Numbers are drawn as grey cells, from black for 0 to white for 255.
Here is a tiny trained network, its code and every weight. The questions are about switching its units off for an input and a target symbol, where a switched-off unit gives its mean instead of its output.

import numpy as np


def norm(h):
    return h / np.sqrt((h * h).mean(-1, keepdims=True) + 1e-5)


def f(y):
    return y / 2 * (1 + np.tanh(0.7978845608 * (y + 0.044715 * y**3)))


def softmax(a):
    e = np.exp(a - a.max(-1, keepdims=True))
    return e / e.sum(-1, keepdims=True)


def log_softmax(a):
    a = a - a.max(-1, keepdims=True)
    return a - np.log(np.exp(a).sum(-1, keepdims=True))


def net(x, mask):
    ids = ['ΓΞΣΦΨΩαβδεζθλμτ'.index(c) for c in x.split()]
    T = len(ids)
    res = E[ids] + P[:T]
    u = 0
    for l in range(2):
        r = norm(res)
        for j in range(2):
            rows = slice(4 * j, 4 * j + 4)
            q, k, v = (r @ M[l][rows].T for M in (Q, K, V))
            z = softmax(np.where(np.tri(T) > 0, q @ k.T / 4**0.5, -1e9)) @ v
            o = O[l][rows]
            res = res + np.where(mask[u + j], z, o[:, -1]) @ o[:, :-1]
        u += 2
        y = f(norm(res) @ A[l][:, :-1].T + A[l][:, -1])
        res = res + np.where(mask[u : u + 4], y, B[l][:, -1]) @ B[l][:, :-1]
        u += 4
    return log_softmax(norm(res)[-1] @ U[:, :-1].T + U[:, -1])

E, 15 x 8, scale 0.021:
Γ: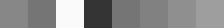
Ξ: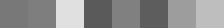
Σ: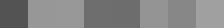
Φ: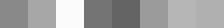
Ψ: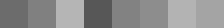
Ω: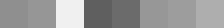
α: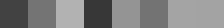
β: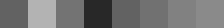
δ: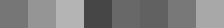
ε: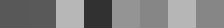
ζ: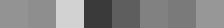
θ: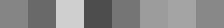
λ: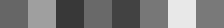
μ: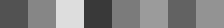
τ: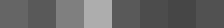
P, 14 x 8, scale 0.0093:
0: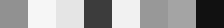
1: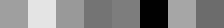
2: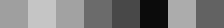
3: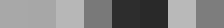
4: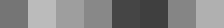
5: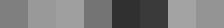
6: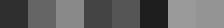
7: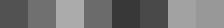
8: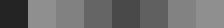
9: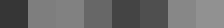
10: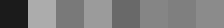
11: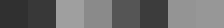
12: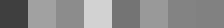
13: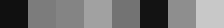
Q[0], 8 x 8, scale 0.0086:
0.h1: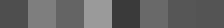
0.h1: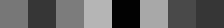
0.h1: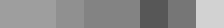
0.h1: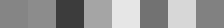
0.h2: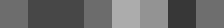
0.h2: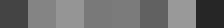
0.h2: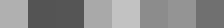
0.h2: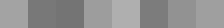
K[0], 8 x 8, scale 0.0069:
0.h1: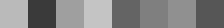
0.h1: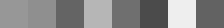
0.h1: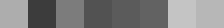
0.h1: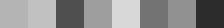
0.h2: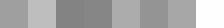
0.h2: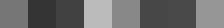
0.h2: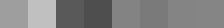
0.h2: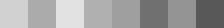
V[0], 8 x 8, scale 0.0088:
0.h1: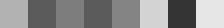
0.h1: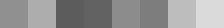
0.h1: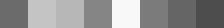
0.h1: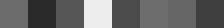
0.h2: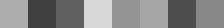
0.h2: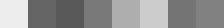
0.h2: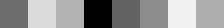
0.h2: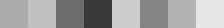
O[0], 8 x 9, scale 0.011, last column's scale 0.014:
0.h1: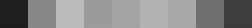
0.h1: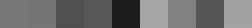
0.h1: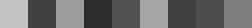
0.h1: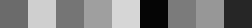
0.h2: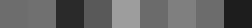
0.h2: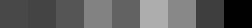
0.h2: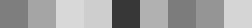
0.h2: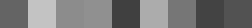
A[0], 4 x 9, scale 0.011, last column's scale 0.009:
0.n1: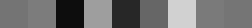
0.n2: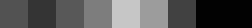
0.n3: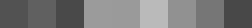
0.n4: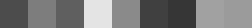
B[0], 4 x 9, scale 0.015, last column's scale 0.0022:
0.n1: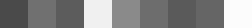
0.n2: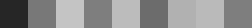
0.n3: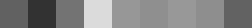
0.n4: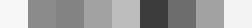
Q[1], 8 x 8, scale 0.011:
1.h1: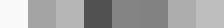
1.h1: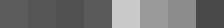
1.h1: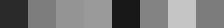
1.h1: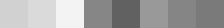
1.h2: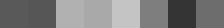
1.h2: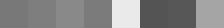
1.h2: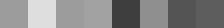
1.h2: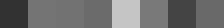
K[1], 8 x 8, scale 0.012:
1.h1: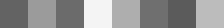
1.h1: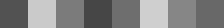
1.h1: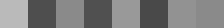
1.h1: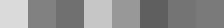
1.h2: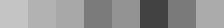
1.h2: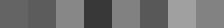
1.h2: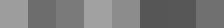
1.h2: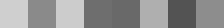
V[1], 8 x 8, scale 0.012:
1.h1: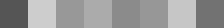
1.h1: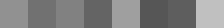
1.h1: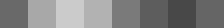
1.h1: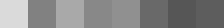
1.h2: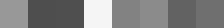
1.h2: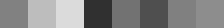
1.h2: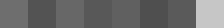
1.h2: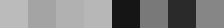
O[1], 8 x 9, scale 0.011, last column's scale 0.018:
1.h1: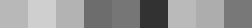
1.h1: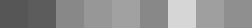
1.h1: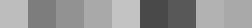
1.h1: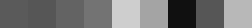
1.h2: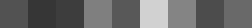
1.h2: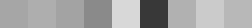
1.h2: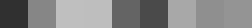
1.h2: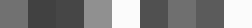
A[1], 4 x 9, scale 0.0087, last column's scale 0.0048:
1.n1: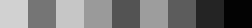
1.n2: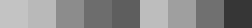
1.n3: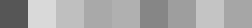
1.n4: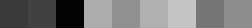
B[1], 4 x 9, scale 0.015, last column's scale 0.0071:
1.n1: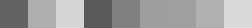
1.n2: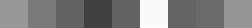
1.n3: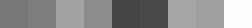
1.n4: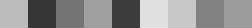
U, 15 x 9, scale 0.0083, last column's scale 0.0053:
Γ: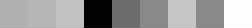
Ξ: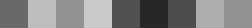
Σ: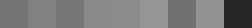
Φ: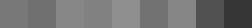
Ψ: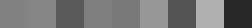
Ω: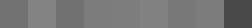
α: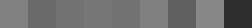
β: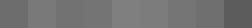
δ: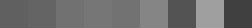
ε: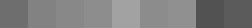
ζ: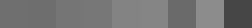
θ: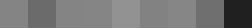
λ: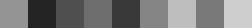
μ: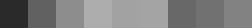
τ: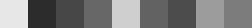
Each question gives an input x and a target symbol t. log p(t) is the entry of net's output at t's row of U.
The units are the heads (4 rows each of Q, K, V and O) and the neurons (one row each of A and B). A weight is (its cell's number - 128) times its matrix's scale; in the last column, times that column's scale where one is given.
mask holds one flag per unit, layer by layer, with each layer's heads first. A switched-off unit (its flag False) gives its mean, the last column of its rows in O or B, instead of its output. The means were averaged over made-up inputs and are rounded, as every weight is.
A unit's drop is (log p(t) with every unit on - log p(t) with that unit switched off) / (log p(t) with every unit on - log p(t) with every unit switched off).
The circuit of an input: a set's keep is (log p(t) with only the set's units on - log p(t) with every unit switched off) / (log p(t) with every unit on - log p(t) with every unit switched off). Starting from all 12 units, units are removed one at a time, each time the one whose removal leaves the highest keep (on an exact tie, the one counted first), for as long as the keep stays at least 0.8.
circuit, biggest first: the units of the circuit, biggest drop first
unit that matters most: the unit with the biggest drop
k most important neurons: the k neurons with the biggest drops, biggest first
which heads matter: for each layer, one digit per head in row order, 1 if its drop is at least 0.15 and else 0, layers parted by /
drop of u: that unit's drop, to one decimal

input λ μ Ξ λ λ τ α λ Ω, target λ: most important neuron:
0.n1
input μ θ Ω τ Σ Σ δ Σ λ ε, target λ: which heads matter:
01 / 11
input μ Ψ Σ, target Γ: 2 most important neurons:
1.n1, 0.n1
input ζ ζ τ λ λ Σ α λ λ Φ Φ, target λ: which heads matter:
01 / 01
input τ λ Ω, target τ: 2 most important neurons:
1.n1, 1.n3
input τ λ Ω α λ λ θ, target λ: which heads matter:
01 / 01
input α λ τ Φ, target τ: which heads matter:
01 / 00
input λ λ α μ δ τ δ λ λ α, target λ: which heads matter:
01 / 11
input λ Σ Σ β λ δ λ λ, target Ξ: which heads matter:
11 / 10
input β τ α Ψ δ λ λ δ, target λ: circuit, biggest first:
0.n1, 1.h2, 0.h2
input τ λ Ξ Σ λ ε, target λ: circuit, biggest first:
0.h2, 0.n1, 1.h2
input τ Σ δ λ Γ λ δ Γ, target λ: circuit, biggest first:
0.h2, 0.n1, 1.h2
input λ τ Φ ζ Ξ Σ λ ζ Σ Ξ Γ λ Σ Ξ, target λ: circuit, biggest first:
0.n1, 1.h2, 0.h2
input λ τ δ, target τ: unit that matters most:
0.h1
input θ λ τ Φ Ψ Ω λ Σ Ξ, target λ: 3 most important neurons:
0.n1, 1.n4, 1.n1
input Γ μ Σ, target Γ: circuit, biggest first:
0.h1, 0.n1
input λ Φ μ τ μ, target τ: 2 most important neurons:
1.n1, 0.n4
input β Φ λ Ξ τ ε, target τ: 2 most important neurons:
1.n1, 1.n3
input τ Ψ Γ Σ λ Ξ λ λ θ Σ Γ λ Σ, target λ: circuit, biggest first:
0.n1, 0.h2, 1.h2
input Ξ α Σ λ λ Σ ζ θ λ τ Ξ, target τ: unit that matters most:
0.h2
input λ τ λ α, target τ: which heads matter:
10 / 00
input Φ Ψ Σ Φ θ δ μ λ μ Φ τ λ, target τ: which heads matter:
01 / 01
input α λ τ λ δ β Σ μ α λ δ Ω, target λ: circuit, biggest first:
1.h2, 0.n1, 1.h1, 0.h2
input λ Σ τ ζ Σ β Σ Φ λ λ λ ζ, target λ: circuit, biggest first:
1.h2, 0.n1, 0.h2
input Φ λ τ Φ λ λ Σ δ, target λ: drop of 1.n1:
0.1
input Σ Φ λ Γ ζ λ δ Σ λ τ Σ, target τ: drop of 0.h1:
-0.1
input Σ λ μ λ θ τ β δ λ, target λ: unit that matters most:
1.h1
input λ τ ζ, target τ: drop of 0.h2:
0.2
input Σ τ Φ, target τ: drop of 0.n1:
0.0
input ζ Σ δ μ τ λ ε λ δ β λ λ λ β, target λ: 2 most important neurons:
0.n1, 1.n4
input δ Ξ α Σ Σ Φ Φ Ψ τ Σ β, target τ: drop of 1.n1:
0.1
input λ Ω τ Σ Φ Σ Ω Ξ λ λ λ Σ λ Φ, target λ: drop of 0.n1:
0.7
